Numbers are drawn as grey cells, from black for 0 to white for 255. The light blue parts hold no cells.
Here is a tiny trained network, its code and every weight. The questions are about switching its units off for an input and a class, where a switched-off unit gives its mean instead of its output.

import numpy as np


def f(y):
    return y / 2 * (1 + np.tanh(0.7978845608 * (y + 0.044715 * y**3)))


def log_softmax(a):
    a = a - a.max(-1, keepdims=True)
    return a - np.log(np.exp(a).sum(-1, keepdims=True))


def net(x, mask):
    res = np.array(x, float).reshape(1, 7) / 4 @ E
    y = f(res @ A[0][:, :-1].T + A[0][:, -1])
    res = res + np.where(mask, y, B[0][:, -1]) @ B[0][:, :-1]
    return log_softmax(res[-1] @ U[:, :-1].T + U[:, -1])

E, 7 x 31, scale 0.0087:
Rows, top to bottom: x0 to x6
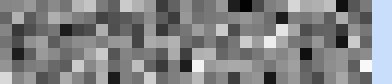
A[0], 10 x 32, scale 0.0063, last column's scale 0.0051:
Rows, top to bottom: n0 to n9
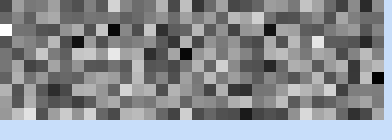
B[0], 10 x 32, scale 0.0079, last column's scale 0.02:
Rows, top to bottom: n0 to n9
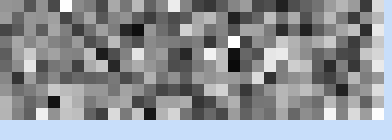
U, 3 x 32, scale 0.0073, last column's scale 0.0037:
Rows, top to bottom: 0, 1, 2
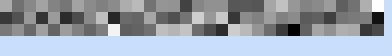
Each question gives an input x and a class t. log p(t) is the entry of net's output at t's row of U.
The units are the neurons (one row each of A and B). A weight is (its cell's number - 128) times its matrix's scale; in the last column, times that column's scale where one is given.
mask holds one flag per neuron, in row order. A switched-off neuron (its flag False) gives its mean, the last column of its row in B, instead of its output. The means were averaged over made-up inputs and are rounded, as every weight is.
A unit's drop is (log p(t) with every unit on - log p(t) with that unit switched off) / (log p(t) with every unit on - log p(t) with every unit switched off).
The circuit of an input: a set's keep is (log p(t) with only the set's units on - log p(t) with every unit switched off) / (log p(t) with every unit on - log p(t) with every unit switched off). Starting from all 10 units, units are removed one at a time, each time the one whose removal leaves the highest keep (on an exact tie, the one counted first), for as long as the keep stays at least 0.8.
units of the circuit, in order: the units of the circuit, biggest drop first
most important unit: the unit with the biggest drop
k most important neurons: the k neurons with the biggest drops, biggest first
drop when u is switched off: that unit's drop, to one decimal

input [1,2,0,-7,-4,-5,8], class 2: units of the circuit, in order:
[n9 n2]
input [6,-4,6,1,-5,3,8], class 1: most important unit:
n2
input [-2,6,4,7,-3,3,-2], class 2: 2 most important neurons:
[n4 n5]
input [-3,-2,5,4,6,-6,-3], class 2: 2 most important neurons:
[n5 n7]
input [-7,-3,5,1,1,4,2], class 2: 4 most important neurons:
[n5 n8 n7 n4]
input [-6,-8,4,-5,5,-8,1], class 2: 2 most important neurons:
[n5 n4]
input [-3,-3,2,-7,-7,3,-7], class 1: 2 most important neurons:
[n9 n5]
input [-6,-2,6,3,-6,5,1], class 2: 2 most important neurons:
[n5 n8]
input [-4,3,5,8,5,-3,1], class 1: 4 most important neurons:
[n9 n0 n3 n1]
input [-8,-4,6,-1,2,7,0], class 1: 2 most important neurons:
[n9 n2]
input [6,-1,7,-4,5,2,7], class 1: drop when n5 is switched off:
0.0
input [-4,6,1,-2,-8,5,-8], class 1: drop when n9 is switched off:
0.7
